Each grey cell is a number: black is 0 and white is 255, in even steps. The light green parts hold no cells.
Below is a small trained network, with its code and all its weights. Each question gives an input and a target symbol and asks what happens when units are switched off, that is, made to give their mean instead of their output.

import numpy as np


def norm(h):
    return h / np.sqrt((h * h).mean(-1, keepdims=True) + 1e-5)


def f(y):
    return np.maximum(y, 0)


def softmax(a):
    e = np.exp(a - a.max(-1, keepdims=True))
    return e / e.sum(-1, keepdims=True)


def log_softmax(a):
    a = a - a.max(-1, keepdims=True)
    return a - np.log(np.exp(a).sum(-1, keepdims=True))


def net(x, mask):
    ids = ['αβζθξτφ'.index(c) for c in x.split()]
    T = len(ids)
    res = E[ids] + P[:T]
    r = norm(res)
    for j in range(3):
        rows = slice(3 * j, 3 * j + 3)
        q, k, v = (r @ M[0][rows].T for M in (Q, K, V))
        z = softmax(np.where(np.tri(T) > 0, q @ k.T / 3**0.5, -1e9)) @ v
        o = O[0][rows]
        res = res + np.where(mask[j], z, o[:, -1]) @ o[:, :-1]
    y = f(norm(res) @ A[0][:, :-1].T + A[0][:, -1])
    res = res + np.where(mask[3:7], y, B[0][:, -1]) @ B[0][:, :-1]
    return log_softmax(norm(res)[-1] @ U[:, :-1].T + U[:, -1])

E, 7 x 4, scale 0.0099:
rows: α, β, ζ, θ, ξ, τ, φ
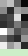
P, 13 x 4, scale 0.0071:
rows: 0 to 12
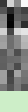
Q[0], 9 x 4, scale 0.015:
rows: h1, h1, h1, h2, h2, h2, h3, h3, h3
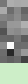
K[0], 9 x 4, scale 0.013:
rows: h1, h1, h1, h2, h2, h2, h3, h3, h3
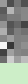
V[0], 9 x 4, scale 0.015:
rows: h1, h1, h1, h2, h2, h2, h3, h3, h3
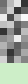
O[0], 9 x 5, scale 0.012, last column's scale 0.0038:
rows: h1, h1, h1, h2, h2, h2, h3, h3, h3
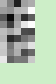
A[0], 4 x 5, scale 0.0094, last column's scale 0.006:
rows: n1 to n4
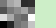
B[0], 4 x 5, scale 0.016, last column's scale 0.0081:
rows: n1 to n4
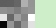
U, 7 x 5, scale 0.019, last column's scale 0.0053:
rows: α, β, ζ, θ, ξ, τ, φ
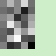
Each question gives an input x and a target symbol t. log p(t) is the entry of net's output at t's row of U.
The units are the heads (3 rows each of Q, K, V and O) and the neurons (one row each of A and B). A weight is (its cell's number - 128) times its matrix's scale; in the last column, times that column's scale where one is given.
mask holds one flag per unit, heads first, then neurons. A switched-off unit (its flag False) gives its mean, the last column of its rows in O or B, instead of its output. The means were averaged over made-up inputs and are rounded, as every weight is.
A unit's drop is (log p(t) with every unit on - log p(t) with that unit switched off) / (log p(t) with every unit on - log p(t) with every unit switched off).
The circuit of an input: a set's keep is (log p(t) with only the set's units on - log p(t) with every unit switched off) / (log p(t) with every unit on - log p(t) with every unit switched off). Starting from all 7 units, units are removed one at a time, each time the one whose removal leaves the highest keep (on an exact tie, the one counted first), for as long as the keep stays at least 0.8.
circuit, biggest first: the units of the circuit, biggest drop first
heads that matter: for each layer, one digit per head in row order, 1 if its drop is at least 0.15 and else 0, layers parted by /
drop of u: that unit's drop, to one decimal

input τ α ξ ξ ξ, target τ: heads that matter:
110
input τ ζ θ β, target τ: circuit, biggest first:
(h2)
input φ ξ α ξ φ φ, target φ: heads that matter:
110
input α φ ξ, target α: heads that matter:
100
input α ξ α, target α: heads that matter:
100
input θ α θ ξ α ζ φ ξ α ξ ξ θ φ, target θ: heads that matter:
110
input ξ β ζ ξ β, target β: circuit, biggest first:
(h1, h2)
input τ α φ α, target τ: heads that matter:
000
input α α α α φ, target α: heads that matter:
100
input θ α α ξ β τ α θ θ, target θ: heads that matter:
000
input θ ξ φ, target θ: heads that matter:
010
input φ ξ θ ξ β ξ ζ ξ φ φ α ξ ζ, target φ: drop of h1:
0.1
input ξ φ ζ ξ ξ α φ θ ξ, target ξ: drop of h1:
0.3
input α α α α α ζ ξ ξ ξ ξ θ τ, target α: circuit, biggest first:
(h1)
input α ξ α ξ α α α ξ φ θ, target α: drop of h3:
-0.1
